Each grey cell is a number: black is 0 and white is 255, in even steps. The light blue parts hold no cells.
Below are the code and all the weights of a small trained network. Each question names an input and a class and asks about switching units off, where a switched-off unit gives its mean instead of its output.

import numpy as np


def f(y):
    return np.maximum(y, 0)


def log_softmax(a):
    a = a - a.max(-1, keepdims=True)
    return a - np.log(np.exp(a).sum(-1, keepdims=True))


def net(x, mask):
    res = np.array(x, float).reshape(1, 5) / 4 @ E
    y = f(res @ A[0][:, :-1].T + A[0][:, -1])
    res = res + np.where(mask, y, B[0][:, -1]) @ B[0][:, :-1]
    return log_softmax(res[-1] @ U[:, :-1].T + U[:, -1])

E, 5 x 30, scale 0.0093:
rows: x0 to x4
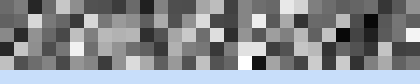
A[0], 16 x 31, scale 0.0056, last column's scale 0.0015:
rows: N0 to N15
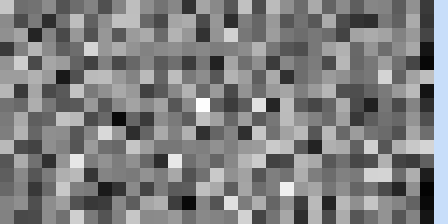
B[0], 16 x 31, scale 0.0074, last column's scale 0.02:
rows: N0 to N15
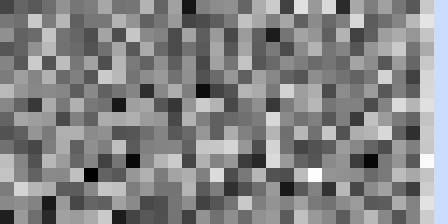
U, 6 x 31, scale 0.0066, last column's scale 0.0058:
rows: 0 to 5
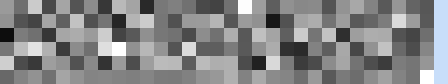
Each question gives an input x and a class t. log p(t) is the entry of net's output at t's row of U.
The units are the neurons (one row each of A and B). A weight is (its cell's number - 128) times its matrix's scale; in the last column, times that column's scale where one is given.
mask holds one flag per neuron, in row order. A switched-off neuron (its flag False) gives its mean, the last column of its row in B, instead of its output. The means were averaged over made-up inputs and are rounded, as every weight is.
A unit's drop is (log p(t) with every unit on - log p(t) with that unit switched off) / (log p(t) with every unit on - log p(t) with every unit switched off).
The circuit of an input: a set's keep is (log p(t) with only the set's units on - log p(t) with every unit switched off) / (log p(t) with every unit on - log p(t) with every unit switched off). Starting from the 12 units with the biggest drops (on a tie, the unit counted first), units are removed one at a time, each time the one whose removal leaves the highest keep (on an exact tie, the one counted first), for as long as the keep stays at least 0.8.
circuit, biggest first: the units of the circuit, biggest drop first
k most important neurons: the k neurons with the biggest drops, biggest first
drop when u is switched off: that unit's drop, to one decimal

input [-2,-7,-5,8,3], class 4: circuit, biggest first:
N11
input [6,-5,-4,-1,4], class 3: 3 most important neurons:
N13, N7, N8
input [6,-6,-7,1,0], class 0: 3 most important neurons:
N14, N4, N7
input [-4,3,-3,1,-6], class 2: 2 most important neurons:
N9, N13
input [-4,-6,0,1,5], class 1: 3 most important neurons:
N2, N12, N9
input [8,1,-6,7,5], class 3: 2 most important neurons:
N13, N8
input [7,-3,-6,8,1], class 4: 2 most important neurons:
N11, N5
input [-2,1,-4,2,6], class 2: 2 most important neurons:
N15, N0
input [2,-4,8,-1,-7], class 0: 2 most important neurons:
N6, N1
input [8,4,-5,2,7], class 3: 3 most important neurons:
N13, N8, N9
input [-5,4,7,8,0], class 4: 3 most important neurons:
N11, N14, N4
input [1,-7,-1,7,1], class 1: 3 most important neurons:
N12, N2, N10
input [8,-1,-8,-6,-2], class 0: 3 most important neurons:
N14, N4, N5
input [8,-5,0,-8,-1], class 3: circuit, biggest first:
N13
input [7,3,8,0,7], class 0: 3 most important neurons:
N6, N1, N9
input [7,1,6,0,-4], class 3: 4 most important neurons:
N13, N8, N14, N4
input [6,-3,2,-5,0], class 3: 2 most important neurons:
N13, N11
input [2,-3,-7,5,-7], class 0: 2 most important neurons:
N4, N14
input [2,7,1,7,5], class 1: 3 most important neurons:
N7, N10, N15
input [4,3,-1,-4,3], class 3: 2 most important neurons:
N11, N13
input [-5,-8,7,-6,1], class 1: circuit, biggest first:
N2
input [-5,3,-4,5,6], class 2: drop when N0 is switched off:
0.1
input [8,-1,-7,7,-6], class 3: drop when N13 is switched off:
0.7
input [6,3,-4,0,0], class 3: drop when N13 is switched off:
0.9
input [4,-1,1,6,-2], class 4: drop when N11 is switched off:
1.0
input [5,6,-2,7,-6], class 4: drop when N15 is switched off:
0.3
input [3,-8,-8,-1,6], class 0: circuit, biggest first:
N14
